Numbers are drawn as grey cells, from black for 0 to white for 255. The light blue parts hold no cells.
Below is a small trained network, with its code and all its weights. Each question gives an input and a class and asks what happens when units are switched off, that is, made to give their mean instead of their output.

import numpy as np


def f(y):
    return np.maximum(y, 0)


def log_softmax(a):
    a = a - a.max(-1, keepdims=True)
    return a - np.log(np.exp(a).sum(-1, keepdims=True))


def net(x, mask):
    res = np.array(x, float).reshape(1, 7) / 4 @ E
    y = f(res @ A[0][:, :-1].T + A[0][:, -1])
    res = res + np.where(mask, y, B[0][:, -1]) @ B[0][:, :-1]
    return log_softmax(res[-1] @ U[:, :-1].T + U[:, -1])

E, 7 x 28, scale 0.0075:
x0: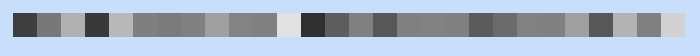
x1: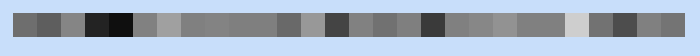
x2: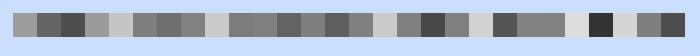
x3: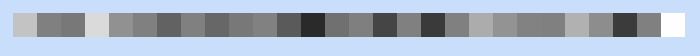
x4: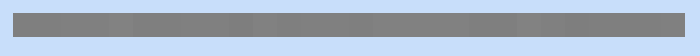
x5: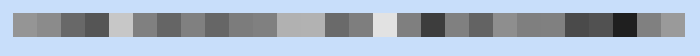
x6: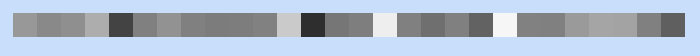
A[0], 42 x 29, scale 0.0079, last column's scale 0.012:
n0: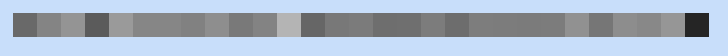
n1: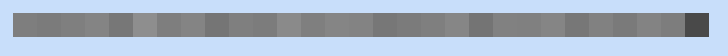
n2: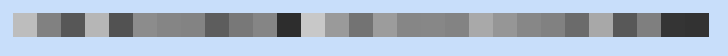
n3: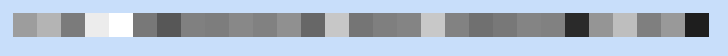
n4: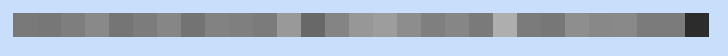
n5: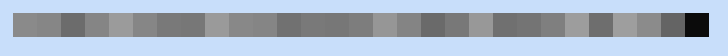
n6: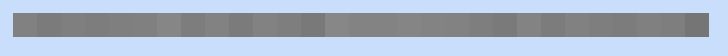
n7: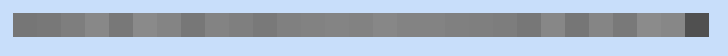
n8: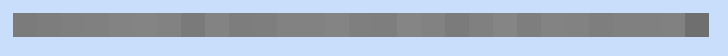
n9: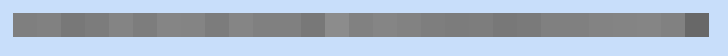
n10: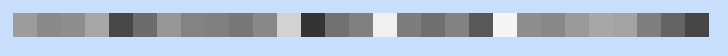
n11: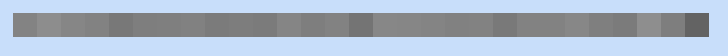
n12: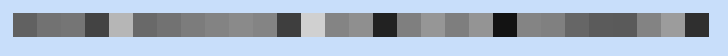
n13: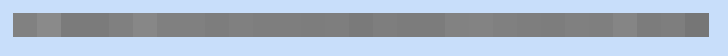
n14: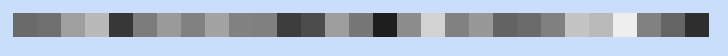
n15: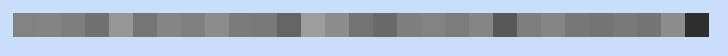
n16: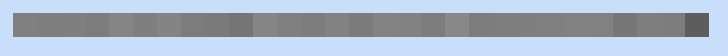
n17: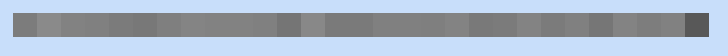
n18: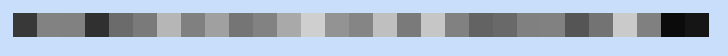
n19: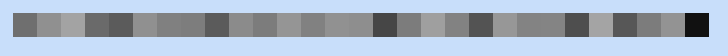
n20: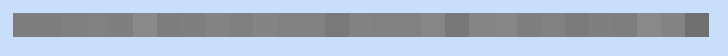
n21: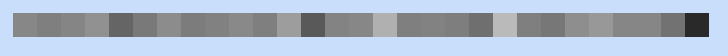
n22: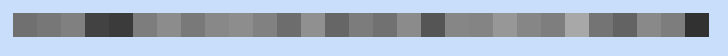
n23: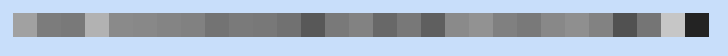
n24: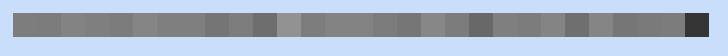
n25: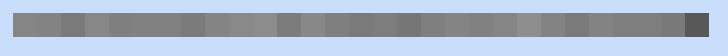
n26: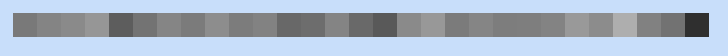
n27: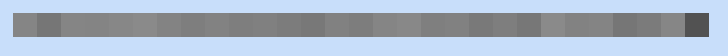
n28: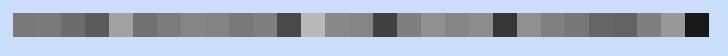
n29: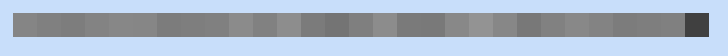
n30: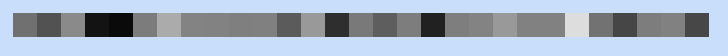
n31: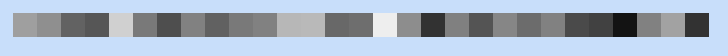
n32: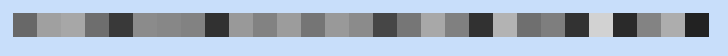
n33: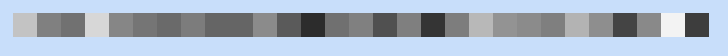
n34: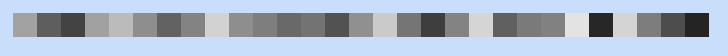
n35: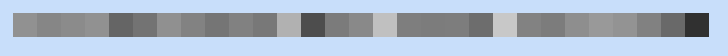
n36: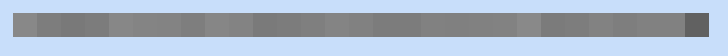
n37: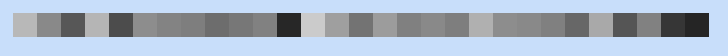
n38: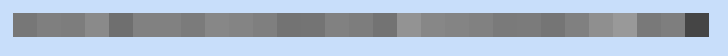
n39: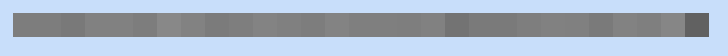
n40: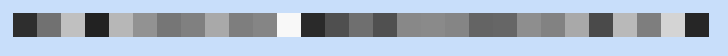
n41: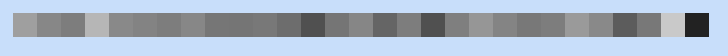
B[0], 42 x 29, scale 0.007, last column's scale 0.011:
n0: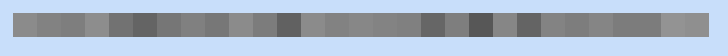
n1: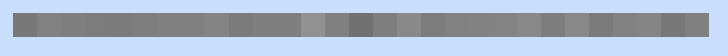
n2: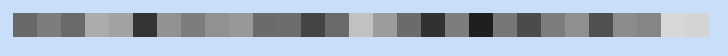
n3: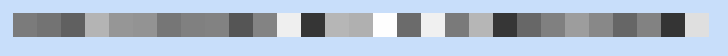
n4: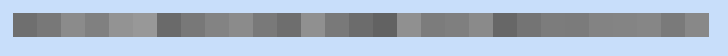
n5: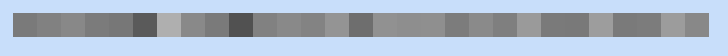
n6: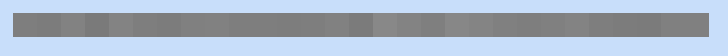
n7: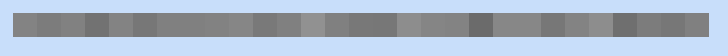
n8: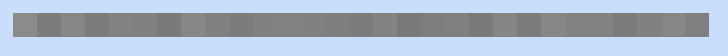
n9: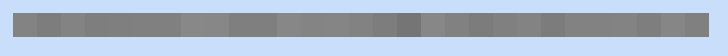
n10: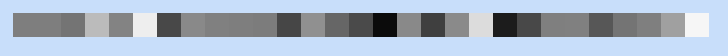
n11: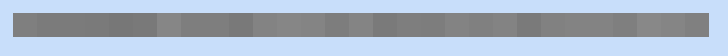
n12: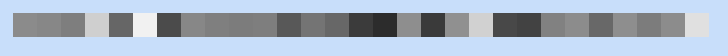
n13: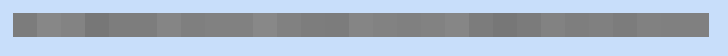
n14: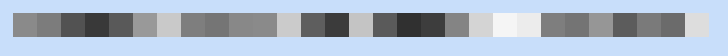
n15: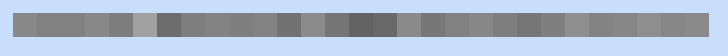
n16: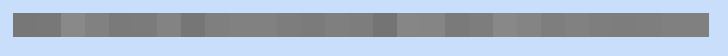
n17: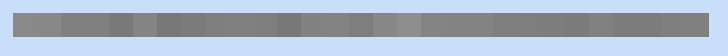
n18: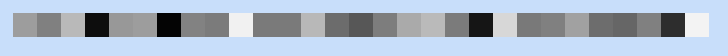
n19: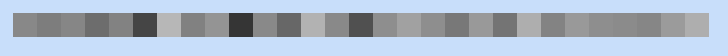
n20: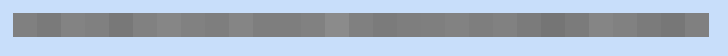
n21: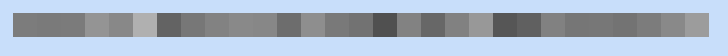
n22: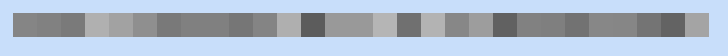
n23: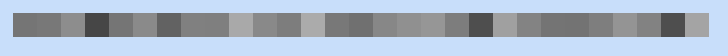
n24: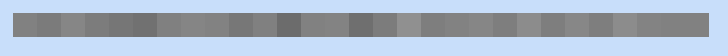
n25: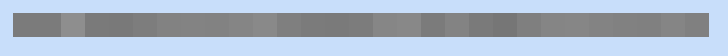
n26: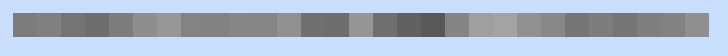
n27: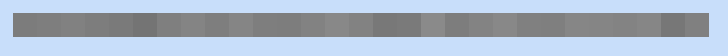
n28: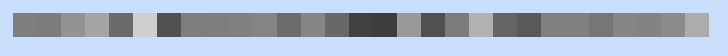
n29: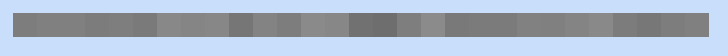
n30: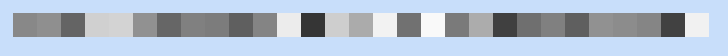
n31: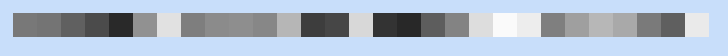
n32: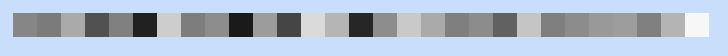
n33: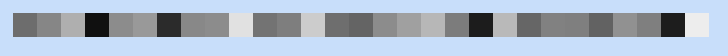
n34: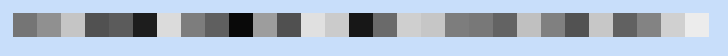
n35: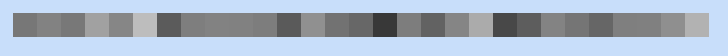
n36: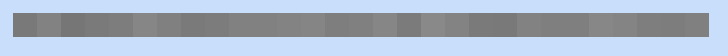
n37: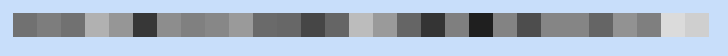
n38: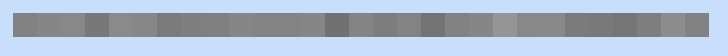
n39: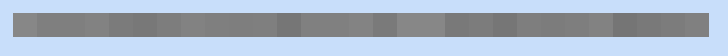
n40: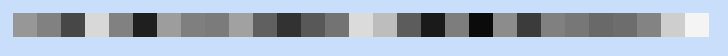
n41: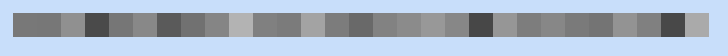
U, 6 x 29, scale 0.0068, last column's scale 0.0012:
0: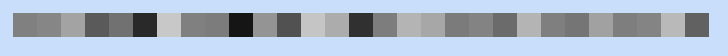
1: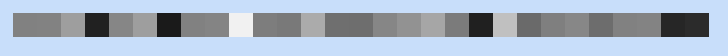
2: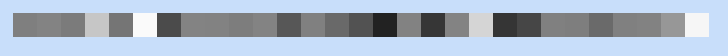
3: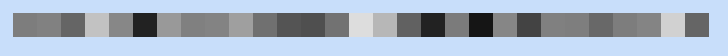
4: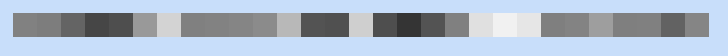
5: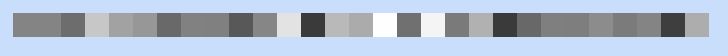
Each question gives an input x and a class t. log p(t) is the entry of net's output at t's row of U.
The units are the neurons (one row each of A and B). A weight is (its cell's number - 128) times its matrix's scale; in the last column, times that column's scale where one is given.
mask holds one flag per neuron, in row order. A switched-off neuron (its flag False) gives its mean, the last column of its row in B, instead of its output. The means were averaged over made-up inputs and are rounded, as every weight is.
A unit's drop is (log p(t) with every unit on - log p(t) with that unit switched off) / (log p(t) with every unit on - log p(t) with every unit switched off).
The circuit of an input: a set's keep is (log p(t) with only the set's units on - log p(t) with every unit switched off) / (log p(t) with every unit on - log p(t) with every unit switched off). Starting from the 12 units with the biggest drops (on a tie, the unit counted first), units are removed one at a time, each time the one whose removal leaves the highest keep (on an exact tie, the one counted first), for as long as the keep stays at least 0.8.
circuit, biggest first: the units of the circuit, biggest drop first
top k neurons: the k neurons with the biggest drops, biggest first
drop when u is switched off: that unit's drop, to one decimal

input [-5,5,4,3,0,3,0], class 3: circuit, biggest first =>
[n2]
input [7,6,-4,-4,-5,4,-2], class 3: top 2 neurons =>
[n40 n3]
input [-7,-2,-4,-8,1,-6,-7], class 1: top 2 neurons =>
[n18 n10]
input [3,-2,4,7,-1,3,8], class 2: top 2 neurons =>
[n10 n18]
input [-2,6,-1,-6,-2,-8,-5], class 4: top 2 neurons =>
[n14 n33]
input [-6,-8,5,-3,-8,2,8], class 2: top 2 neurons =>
[n10 n30]
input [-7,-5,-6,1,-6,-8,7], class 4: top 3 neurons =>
[n14 n40 n12]
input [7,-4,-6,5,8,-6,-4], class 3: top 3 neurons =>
[n40 n34 n31]
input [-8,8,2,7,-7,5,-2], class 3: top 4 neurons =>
[n2 n37 n18 n3]
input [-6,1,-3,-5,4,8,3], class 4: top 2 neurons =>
[n31 n40]
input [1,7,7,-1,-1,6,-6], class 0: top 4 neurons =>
[n34 n3 n10 n14]
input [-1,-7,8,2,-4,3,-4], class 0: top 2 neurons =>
[n34 n30]
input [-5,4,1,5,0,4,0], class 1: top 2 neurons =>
[n33 n40]
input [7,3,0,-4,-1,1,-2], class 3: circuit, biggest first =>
[n40]
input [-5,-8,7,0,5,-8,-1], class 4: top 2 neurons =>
[n14 n30]
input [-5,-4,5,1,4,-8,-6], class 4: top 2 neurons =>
[n14 n10]
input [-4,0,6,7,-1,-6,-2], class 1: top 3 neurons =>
[n33 n32 n41]
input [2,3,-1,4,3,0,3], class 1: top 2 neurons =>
[n33 n3]
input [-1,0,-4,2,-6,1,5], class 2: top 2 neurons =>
[n10 n34]
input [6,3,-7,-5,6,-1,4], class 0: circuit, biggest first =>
[n32]
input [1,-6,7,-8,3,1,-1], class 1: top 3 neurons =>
[n18 n32 n19]
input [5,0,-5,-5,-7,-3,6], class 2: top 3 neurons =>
[n10 n34 n33]
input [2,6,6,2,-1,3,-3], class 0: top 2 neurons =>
[n34 n3]
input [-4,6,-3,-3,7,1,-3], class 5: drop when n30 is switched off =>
0.6
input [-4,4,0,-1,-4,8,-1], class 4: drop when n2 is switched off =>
0.0
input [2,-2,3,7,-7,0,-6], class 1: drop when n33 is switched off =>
1.0
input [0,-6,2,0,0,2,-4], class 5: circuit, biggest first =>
[n3]
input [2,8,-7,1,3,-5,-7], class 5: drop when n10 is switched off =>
0.3
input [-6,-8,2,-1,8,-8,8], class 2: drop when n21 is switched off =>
0.1
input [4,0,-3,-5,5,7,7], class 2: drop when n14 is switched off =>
0.3
